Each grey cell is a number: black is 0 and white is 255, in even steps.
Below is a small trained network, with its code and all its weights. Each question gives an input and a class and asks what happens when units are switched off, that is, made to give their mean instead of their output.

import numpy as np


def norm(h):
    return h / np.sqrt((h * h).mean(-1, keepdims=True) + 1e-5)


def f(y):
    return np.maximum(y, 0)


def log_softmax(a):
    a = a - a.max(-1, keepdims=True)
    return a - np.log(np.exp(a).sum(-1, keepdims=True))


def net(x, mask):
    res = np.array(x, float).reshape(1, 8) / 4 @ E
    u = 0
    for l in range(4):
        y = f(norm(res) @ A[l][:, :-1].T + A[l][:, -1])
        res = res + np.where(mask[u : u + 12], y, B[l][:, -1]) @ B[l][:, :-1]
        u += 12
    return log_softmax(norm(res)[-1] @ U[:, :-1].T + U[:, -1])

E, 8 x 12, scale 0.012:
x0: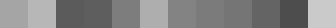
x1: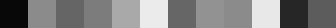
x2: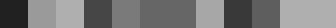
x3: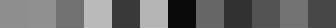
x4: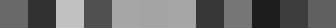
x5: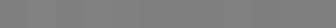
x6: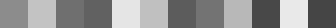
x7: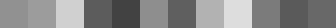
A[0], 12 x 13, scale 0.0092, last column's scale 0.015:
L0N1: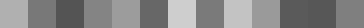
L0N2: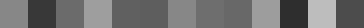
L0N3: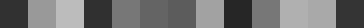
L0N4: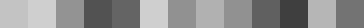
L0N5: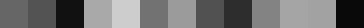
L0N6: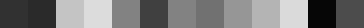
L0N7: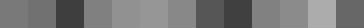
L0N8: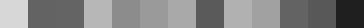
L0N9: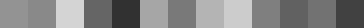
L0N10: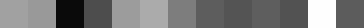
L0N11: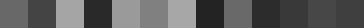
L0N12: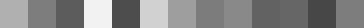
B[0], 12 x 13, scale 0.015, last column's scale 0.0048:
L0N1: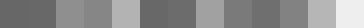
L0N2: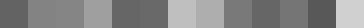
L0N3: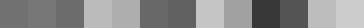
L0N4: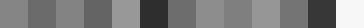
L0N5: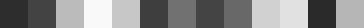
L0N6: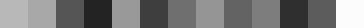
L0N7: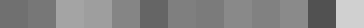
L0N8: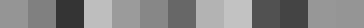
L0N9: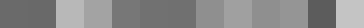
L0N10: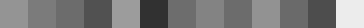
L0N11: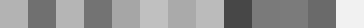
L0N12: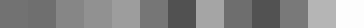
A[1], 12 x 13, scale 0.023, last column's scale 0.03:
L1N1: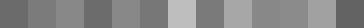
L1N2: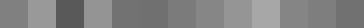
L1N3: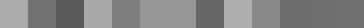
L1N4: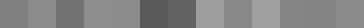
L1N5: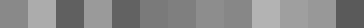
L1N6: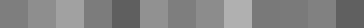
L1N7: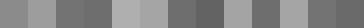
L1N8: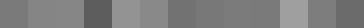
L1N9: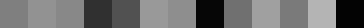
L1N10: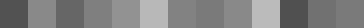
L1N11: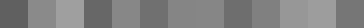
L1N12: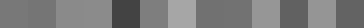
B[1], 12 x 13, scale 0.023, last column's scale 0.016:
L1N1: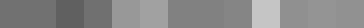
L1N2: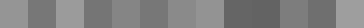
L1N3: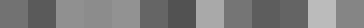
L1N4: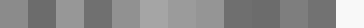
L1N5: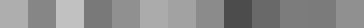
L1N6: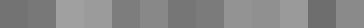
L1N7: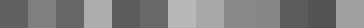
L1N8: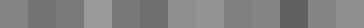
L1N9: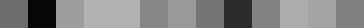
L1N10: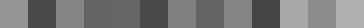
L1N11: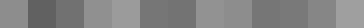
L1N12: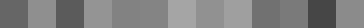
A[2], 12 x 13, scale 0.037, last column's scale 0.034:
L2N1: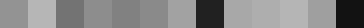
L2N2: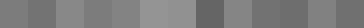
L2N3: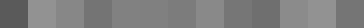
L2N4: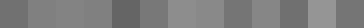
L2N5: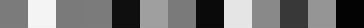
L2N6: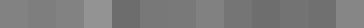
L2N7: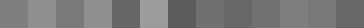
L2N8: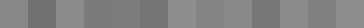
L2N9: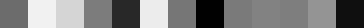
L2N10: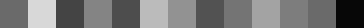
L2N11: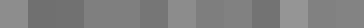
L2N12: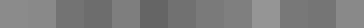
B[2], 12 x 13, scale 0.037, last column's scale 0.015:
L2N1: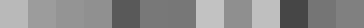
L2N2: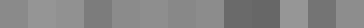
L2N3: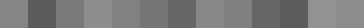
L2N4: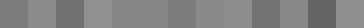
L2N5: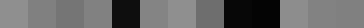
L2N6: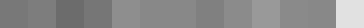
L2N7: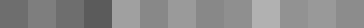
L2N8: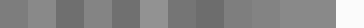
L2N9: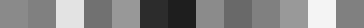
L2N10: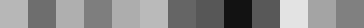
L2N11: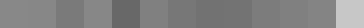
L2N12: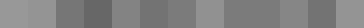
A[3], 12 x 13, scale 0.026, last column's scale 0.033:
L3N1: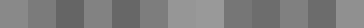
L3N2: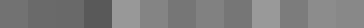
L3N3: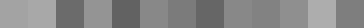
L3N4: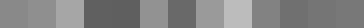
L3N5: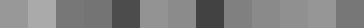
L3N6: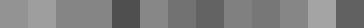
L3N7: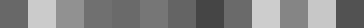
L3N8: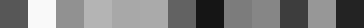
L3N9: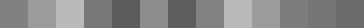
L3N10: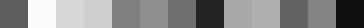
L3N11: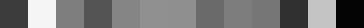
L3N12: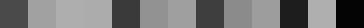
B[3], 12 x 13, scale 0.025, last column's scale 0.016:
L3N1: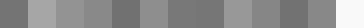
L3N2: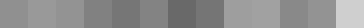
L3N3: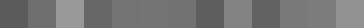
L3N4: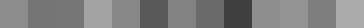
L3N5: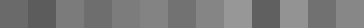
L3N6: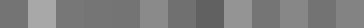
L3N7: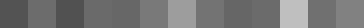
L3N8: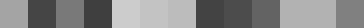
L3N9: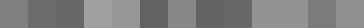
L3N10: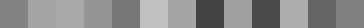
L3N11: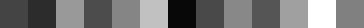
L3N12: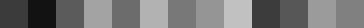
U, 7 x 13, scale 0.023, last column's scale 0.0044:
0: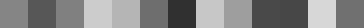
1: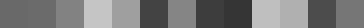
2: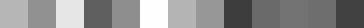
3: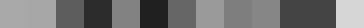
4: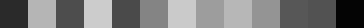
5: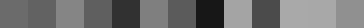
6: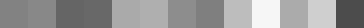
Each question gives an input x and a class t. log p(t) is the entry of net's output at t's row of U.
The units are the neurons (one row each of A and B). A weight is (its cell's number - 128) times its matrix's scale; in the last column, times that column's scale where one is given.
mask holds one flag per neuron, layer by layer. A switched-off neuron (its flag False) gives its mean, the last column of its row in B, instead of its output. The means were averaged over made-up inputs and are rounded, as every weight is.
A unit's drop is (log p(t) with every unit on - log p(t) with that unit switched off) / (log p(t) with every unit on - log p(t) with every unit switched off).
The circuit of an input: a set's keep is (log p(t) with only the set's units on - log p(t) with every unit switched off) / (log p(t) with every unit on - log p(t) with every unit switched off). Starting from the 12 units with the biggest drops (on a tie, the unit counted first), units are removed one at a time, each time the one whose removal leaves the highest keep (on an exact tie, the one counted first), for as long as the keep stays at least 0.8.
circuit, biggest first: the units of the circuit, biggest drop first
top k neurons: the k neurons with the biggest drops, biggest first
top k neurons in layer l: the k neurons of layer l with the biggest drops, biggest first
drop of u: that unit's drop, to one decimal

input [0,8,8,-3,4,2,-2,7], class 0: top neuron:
(L0N3)
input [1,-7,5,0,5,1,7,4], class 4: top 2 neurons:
(L1N7, L1N10)
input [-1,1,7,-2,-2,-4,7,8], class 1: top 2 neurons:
(L3N4, L1N6)
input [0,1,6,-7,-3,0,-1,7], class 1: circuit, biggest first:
(L0N9, L3N4)
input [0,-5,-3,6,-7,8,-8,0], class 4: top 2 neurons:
(L1N12, L0N2)
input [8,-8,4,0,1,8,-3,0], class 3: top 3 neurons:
(L0N10, L0N4, L2N12)
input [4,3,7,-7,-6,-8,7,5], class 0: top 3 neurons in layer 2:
(L2N6, L2N3, L2N7)
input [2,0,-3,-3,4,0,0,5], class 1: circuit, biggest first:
(L0N9, L3N4)
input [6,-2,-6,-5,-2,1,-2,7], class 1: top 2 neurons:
(L3N4, L0N9)
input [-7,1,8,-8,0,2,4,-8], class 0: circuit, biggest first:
(L0N3, L2N3)
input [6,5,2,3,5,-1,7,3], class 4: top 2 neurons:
(L1N7, L0N6)
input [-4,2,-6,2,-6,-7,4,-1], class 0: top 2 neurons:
(L0N8, L1N3)
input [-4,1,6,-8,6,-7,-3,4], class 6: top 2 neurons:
(L1N1, L1N4)
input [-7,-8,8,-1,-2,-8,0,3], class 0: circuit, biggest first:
(L0N3)
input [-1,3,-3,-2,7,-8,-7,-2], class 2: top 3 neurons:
(L0N11, L2N2, L1N7)
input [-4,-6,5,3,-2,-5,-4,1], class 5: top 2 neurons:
(L0N12, L0N1)
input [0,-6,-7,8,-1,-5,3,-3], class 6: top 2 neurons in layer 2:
(L2N7, L2N6)
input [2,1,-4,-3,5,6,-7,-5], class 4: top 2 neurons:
(L0N2, L1N4)
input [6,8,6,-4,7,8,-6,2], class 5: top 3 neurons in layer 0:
(L0N6, L0N12, L0N1)
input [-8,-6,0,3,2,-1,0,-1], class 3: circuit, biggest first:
(L0N6)
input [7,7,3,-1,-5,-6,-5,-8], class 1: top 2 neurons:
(L0N5, L0N6)
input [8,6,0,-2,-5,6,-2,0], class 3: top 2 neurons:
(L0N10, L0N4)
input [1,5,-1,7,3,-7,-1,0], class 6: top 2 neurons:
(L0N12, L2N7)
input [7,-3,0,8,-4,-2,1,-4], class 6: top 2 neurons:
(L2N7, L0N6)
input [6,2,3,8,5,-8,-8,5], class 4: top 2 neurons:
(L0N2, L1N12)
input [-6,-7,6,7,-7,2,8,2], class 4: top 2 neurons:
(L1N7, L1N10)
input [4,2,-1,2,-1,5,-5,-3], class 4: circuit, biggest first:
(L0N2)
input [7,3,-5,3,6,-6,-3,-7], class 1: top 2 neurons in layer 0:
(L0N5, L0N6)
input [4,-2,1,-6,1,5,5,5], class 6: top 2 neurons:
(L1N1, L0N6)
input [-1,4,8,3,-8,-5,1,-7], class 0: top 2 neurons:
(L0N3, L2N3)
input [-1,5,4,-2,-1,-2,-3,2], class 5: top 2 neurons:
(L1N10, L0N12)
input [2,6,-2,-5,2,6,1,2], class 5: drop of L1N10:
1.0
